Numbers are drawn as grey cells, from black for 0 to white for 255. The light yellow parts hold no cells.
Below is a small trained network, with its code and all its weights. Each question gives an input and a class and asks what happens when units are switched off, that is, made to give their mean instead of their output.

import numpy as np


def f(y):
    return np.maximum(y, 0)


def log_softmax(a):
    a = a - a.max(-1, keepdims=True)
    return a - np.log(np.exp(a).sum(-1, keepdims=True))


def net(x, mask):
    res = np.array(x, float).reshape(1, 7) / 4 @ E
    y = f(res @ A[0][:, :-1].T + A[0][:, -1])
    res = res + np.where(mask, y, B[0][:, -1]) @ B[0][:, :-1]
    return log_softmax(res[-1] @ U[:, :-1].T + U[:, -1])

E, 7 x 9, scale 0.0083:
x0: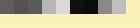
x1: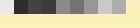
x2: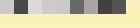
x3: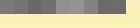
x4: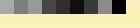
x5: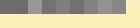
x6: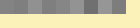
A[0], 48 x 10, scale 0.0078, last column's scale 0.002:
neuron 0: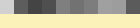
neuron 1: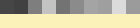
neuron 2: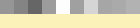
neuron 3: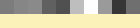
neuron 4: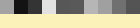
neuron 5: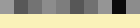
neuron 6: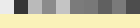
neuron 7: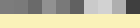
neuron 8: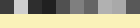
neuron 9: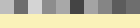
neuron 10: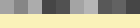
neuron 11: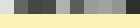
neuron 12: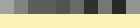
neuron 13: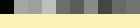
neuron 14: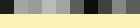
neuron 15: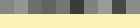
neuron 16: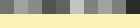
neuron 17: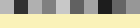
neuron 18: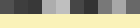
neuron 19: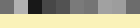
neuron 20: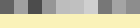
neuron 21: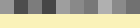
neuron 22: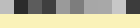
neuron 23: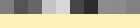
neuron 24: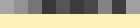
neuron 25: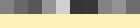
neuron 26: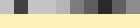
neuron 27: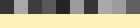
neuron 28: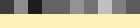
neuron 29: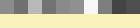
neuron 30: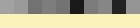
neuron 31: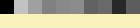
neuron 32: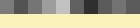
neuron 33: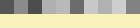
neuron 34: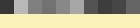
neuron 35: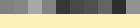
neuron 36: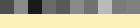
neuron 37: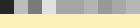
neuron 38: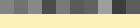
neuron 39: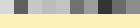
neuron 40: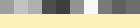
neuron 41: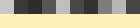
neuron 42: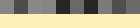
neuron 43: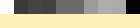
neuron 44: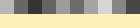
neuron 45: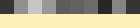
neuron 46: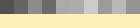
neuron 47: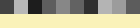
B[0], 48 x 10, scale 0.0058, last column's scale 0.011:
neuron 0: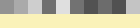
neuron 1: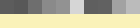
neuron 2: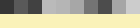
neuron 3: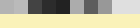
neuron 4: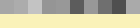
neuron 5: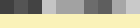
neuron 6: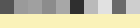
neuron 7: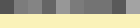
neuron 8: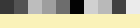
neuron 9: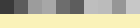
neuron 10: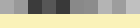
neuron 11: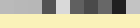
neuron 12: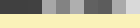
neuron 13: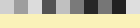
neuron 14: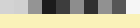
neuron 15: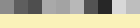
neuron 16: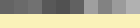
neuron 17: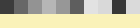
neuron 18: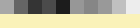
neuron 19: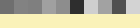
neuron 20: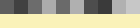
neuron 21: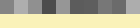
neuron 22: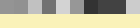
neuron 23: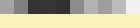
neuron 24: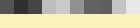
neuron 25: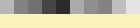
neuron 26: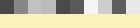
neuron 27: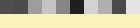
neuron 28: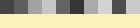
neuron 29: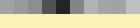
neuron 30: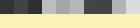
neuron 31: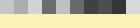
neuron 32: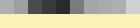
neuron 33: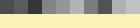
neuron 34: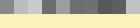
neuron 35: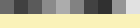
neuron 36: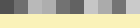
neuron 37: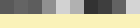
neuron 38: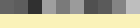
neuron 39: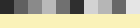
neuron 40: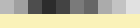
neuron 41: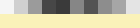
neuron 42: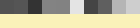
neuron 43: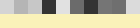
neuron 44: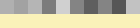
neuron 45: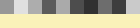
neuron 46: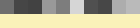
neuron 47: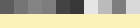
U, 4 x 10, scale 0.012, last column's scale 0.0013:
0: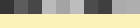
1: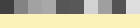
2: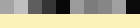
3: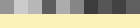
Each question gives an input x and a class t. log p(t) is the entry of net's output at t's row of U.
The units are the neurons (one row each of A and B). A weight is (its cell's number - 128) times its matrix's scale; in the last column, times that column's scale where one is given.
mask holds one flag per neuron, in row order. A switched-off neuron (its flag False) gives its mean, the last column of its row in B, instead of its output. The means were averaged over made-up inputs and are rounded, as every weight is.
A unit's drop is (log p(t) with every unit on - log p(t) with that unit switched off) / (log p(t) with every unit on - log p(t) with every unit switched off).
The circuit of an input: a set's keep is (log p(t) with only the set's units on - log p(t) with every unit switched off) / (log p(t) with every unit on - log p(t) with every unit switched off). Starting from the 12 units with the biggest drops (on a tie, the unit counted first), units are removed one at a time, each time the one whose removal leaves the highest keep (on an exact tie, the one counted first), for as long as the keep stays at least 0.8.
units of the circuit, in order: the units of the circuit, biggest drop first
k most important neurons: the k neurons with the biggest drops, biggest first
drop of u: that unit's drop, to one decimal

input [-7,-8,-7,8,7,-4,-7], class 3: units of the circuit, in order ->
neuron 31
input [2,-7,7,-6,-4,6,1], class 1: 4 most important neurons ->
neuron 26; neuron 39; neuron 17; neuron 43
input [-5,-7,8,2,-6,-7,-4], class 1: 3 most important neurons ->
neuron 39; neuron 26; neuron 17
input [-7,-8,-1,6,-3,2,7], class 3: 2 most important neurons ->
neuron 31; neuron 13
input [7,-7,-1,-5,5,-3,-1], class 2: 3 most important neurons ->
neuron 14; neuron 23; neuron 18
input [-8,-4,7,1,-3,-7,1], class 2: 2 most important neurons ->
neuron 3; neuron 40
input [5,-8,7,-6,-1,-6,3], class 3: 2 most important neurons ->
neuron 14; neuron 13
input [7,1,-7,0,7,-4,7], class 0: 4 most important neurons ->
neuron 24; neuron 42; neuron 12; neuron 30
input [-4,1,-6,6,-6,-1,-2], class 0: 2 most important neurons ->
neuron 20; neuron 46
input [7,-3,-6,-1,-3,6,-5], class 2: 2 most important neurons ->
neuron 14; neuron 18
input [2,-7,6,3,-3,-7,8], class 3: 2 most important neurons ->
neuron 13; neuron 14
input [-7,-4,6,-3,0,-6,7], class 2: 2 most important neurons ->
neuron 3; neuron 40
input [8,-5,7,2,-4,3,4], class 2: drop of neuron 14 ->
0.4
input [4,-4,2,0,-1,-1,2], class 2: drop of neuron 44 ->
0.1
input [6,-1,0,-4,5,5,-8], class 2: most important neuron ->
neuron 14
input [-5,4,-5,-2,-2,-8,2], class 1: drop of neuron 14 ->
0.2
